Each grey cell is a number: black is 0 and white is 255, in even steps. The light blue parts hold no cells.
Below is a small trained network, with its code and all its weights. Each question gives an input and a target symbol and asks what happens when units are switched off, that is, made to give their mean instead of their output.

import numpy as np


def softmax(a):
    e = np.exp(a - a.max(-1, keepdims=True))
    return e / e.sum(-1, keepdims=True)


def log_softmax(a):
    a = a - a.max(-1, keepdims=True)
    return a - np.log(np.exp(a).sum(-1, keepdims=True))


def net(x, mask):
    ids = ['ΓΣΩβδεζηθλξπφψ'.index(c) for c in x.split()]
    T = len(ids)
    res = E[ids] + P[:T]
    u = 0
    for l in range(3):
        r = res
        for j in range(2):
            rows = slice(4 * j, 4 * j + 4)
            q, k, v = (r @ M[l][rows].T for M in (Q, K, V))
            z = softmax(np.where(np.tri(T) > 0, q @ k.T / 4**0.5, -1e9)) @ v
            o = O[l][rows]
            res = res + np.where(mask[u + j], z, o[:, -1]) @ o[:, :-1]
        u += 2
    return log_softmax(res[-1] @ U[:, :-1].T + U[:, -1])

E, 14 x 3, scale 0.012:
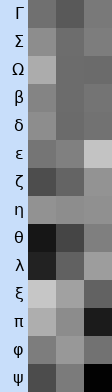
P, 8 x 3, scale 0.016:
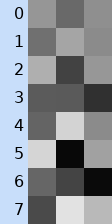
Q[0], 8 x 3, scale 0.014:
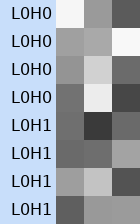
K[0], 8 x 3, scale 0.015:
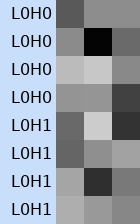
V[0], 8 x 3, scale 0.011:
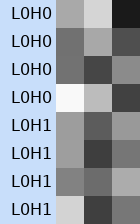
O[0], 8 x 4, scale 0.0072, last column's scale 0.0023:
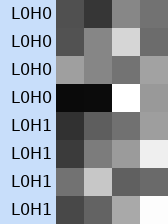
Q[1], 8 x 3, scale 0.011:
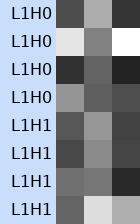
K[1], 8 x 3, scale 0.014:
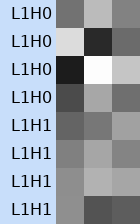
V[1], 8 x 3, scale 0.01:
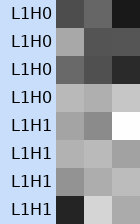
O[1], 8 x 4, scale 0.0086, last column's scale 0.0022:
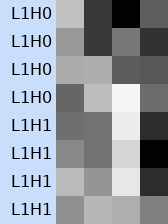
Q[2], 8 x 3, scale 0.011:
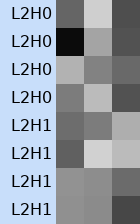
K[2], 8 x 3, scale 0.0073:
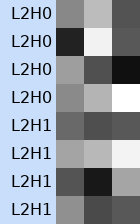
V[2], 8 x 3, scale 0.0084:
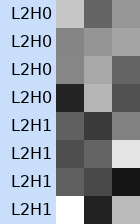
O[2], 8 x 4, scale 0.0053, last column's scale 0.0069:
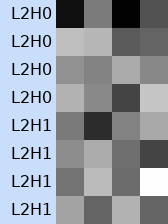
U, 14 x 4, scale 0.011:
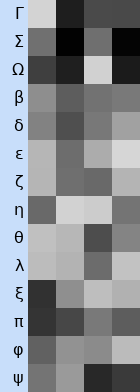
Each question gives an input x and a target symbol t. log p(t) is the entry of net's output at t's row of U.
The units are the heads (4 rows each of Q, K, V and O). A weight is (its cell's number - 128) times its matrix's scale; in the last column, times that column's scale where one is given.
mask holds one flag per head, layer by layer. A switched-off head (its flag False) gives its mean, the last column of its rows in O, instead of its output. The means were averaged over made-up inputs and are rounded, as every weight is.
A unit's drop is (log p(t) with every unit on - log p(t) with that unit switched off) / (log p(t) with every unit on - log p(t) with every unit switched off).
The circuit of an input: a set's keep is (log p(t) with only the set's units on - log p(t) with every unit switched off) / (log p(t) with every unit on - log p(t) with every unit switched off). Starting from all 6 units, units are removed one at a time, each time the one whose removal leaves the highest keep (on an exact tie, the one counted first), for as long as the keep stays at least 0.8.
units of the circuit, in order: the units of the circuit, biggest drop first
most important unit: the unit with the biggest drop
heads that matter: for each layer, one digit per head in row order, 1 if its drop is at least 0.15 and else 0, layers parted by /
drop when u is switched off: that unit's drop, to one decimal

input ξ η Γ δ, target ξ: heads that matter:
00 / 11 / 00
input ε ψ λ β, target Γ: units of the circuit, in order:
L1H0
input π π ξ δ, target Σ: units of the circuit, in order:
L0H0; L1H0
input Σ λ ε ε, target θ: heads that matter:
10 / 00 / 00
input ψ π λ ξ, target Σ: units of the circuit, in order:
L0H0; L1H0
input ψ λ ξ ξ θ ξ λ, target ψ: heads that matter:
10 / 10 / 01
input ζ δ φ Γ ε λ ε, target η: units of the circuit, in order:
L1H0; L1H1
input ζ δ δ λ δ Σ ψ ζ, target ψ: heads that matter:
00 / 01 / 00
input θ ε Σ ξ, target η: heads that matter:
00 / 10 / 00
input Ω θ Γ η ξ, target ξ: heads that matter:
11 / 00 / 00
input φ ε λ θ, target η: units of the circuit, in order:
L1H0; L1H1; L0H0
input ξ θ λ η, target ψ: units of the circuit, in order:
L1H0; L0H0; L2H1
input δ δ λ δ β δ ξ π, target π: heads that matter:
11 / 11 / 00
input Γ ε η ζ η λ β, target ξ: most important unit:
L1H1
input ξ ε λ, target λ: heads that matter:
10 / 00 / 00
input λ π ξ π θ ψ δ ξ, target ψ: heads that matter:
00 / 11 / 01
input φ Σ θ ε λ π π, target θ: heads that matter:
10 / 00 / 00
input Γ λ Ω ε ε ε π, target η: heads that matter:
00 / 11 / 00
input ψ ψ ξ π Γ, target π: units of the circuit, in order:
L0H0; L1H1
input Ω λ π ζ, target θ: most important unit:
L0H0
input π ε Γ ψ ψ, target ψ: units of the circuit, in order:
L1H0; L0H1
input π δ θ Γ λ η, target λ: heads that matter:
10 / 10 / 00
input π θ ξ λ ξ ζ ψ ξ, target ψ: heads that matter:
00 / 01 / 00
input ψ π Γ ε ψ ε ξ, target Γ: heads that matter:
11 / 10 / 10
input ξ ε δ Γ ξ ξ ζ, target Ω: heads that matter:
10 / 01 / 00
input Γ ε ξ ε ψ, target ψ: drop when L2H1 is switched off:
0.3
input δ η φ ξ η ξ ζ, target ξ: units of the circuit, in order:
L1H0
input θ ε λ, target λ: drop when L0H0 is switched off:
0.7
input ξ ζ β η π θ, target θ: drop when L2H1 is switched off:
0.1
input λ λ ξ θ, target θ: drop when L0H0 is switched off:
0.4
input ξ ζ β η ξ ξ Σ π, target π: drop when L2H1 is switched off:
0.0
